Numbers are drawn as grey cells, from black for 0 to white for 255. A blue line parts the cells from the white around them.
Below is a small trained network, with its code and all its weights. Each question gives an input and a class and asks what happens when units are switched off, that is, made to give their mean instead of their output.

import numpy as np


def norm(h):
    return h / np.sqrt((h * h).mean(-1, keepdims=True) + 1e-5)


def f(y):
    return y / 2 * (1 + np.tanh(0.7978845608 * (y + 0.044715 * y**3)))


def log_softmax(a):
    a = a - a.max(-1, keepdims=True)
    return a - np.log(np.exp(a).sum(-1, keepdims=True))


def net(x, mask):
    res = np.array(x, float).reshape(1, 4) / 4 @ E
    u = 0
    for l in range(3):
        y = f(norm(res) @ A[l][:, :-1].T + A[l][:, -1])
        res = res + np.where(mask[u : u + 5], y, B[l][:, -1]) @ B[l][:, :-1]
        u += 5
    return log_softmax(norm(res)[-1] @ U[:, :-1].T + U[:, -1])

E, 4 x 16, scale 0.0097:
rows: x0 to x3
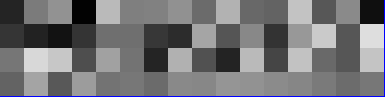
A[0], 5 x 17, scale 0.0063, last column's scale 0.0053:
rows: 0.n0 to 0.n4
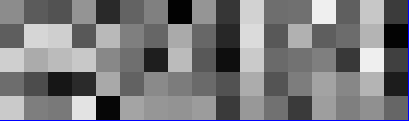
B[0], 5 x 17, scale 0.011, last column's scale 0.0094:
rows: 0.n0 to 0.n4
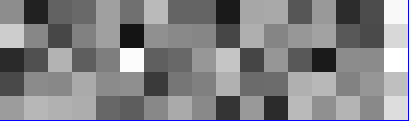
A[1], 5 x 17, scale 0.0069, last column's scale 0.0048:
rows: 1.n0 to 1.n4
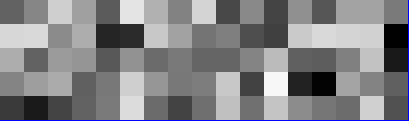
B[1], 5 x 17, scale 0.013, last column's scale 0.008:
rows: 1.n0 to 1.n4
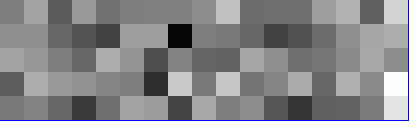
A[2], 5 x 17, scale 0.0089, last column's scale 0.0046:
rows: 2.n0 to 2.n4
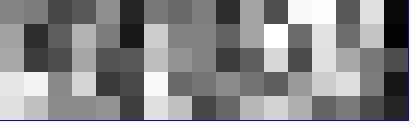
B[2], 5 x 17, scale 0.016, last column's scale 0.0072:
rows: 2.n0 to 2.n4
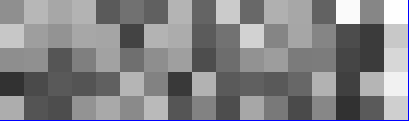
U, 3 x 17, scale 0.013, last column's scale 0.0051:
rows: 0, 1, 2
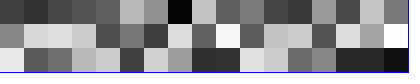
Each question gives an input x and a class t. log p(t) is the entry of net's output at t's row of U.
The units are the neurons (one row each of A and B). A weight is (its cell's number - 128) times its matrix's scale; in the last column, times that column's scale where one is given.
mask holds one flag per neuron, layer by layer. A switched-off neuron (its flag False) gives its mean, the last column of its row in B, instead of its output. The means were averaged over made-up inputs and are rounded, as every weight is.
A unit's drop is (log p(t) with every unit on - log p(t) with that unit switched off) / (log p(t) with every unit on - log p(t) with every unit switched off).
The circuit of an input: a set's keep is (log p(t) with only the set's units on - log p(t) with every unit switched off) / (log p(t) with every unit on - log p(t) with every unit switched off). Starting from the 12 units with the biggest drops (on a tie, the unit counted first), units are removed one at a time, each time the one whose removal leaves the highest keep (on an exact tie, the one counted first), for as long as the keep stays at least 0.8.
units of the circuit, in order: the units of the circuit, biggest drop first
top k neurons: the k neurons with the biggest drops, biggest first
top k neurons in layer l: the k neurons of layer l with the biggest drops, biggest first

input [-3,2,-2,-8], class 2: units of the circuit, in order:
0.n0
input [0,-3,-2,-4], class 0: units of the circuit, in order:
0.n2, 2.n3
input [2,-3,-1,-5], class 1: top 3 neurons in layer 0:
0.n1, 0.n0, 0.n4
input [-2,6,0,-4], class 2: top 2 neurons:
0.n0, 0.n2
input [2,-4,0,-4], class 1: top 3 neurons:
0.n1, 0.n0, 0.n4
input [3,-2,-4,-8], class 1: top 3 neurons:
0.n1, 0.n4, 0.n0
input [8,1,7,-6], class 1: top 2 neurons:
2.n0, 0.n0
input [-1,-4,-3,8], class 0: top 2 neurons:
0.n2, 0.n0
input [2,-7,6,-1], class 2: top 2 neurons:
0.n1, 2.n4
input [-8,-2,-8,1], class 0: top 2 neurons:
0.n4, 2.n3
